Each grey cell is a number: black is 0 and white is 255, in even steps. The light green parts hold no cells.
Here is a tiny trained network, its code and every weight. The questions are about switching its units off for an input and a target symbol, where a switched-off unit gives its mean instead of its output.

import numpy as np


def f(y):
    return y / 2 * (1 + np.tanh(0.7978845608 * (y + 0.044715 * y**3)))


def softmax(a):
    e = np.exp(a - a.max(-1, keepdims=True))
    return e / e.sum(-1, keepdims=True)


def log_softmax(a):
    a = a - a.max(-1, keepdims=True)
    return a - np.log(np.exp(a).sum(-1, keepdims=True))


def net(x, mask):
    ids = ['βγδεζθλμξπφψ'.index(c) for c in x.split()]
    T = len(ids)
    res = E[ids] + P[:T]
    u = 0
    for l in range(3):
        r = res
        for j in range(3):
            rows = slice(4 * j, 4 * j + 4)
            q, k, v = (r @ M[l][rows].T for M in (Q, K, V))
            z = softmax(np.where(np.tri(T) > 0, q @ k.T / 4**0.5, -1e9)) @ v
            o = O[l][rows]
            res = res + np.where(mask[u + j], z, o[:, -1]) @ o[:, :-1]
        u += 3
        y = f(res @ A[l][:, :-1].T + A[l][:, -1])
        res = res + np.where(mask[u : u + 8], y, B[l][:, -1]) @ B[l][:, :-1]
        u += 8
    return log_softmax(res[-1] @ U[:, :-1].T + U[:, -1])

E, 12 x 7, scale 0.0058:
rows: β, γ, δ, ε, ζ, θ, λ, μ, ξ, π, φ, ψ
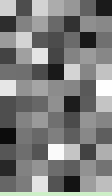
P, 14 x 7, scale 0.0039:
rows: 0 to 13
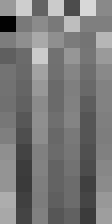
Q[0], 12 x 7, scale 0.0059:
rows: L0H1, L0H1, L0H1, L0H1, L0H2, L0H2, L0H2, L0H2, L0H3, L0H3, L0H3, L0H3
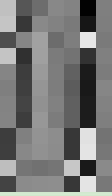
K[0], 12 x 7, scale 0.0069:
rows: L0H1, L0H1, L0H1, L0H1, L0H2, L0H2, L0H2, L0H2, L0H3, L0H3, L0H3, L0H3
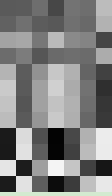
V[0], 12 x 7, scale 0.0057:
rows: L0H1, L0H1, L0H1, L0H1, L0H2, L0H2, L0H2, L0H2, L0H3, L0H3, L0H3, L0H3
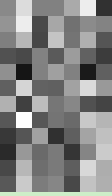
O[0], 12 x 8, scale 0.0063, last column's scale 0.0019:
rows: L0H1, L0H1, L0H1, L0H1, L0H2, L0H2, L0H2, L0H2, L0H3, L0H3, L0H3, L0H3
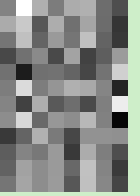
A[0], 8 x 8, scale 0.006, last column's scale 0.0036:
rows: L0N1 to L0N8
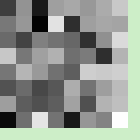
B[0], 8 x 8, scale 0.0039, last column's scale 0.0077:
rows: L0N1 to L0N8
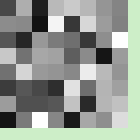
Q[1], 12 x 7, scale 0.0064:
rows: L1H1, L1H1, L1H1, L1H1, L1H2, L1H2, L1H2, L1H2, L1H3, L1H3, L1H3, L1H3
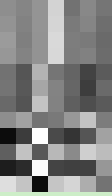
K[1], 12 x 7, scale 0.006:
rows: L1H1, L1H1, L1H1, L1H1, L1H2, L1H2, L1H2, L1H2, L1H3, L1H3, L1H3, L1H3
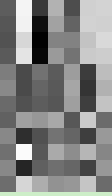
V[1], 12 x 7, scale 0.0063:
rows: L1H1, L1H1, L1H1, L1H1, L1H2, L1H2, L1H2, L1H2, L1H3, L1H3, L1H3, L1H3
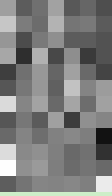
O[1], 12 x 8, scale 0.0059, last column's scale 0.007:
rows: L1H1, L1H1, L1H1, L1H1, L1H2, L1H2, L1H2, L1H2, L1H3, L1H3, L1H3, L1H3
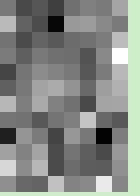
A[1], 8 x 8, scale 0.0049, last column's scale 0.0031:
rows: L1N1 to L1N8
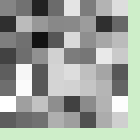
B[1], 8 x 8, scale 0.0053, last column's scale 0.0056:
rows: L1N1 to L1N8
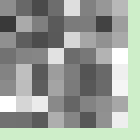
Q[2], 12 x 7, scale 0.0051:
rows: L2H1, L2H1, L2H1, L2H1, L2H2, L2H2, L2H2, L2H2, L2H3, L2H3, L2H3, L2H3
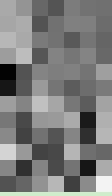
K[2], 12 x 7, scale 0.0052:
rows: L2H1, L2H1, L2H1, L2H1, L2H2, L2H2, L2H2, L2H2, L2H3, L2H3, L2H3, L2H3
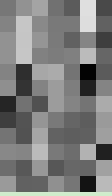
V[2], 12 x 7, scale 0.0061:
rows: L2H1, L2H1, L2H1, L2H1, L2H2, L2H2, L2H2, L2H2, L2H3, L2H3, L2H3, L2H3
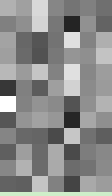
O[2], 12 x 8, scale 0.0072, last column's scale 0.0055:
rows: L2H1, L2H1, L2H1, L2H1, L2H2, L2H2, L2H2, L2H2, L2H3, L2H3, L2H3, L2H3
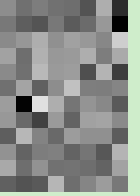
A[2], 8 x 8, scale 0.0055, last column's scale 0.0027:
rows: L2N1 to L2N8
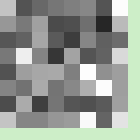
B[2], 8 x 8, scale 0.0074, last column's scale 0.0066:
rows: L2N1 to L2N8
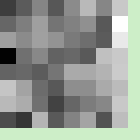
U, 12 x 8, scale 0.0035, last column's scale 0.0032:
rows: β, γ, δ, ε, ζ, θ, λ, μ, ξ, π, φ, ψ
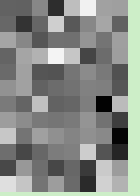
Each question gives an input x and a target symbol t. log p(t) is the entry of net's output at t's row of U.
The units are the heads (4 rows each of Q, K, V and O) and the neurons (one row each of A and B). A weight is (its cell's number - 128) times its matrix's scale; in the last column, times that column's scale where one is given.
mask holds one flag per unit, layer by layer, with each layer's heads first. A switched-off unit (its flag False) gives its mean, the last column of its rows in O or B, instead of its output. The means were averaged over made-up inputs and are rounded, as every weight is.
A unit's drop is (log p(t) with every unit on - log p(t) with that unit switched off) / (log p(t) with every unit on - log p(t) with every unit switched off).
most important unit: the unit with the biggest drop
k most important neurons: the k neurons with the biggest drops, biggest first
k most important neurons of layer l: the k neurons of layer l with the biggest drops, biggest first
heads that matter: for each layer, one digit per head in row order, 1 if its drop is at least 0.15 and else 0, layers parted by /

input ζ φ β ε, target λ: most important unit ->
L2H3
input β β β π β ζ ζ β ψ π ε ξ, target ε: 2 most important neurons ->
[L0N7; L0N6]
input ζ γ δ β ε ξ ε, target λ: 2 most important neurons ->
[L0N7; L0N8]
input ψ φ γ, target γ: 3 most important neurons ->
[L0N2; L0N5; L1N7]
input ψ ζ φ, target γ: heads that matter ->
111 / 111 / 010
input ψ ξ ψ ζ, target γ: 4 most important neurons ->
[L0N5; L0N3; L0N2; L1N7]
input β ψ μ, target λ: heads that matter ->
011 / 011 / 010
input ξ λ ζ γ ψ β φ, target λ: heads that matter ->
011 / 001 / 001
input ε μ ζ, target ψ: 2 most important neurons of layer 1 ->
[L1N5; L1N6]
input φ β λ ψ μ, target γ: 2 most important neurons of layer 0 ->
[L0N4; L0N8]
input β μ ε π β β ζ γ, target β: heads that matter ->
001 / 100 / 101
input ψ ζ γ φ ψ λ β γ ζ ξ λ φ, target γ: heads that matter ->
111 / 001 / 001
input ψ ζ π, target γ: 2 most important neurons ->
[L0N2; L0N5]
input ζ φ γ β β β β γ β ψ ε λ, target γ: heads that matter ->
110 / 001 / 001
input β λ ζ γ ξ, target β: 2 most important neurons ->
[L2N5; L1N1]
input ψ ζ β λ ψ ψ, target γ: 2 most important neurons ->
[L0N3; L1N4]
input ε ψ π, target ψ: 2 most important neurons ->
[L1N5; L1N6]
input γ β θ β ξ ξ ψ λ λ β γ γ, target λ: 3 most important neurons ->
[L0N8; L2N3; L0N4]
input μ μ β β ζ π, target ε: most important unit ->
L2H1
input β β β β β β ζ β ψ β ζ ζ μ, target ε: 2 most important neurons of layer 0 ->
[L0N7; L0N6]
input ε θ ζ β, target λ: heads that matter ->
111 / 101 / 001
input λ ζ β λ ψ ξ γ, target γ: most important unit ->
L0H1
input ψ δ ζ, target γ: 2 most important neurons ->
[L0N5; L1N7]
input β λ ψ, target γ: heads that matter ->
101 / 001 / 001
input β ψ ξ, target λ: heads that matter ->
011 / 011 / 010
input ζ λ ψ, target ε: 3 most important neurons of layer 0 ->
[L0N5; L0N1; L0N3]
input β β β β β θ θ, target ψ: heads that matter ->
101 / 011 / 001
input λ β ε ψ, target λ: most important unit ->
L1H3
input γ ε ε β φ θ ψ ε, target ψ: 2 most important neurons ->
[L2N6; L1N7]
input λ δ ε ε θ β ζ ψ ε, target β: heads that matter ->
001 / 101 / 101
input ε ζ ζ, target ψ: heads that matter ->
110 / 100 / 100
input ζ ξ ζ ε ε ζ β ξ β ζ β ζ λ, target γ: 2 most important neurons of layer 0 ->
[L0N3; L0N8]
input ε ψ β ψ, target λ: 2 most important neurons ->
[L1N6; L1N5]
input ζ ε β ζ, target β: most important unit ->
L2H1
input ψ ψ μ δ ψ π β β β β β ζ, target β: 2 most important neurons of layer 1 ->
[L1N3; L1N1]
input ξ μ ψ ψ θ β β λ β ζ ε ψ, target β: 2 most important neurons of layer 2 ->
[L2N5; L2N6]
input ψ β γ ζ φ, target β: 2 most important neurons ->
[L2N5; L0N8]
